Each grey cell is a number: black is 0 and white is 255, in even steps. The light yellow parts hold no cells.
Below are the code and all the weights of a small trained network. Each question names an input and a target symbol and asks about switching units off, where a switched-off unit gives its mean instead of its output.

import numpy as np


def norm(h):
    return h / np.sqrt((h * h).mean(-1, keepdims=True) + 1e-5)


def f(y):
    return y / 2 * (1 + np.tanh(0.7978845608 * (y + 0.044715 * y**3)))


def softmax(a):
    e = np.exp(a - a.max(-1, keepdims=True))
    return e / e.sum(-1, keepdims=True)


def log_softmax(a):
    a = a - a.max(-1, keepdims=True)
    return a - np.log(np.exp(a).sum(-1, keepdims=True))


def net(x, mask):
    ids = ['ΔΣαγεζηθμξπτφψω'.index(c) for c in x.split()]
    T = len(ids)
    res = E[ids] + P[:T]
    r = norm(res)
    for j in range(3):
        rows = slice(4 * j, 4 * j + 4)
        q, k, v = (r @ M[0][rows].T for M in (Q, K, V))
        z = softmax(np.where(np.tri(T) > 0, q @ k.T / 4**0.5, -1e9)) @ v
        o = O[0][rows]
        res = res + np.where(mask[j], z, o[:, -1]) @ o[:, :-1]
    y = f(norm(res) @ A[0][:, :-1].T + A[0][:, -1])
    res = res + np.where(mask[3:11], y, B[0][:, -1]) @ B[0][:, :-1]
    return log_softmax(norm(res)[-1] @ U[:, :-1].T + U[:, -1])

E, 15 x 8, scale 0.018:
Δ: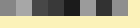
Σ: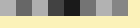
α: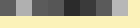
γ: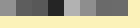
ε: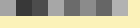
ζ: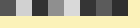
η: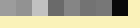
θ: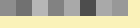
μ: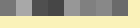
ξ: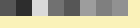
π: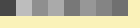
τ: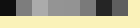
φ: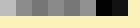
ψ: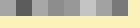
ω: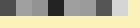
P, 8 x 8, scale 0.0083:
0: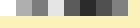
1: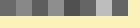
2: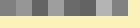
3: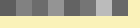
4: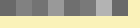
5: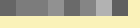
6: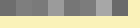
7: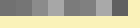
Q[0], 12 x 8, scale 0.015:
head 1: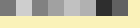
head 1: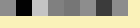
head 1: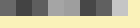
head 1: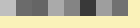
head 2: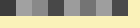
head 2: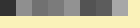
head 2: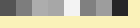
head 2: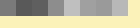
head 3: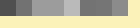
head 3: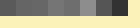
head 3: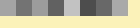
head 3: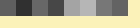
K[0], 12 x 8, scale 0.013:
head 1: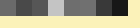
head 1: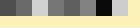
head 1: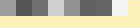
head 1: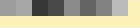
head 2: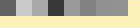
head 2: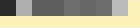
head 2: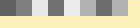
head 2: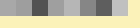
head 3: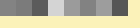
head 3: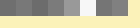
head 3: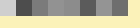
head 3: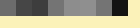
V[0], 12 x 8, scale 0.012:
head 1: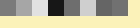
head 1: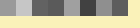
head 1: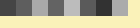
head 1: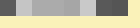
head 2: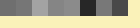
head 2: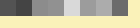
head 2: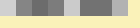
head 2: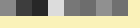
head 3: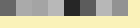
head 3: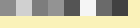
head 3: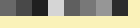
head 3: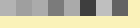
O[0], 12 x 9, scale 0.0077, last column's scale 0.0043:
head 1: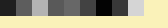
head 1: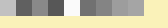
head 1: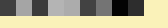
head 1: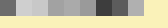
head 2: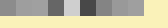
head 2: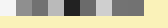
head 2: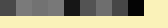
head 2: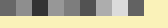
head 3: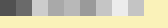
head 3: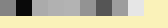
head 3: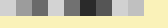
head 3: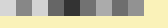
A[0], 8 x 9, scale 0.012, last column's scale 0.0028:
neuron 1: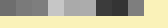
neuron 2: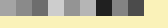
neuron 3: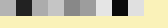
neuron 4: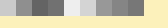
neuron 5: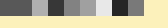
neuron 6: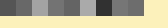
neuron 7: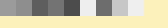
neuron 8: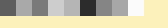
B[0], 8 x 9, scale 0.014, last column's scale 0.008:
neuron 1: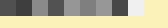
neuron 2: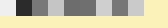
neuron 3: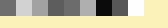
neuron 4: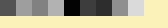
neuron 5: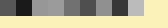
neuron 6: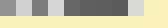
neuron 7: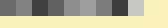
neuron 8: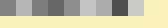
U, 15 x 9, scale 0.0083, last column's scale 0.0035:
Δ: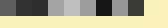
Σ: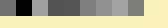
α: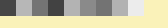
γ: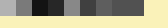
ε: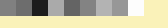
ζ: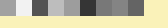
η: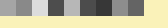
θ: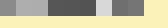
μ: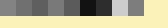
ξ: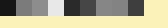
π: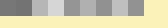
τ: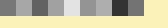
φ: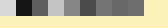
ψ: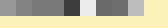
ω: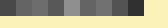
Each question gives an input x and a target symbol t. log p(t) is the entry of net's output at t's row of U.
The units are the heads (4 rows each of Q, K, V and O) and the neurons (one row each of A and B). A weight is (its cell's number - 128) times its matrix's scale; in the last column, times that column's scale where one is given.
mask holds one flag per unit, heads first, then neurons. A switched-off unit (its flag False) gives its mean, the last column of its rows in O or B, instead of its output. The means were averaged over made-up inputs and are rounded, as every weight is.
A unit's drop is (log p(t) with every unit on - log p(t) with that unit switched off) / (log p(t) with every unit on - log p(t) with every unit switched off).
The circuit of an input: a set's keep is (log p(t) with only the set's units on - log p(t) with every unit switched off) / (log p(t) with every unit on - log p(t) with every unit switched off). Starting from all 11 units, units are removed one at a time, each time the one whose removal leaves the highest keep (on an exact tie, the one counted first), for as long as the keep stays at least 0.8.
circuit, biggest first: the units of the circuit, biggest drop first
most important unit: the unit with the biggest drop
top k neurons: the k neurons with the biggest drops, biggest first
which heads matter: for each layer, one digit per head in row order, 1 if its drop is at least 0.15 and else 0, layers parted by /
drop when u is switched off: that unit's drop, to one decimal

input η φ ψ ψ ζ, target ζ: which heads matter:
100
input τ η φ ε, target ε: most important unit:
head 2
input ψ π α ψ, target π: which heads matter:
001
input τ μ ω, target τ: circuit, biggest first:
[head 1; neuron 8]
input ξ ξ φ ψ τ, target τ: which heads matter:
110
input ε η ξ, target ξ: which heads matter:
110
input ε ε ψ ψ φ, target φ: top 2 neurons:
[neuron 2; neuron 8]
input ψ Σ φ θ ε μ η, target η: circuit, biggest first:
[head 1; head 2]
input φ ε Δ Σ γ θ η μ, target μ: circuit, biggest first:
[head 1; neuron 4]
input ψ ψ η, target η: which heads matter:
100
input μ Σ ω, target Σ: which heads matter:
101
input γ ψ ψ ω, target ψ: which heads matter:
110
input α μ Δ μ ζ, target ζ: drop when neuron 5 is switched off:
0.1
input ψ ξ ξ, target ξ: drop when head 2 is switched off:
0.0
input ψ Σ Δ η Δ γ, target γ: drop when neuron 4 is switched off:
0.2
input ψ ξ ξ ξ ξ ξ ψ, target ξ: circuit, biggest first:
[head 1]
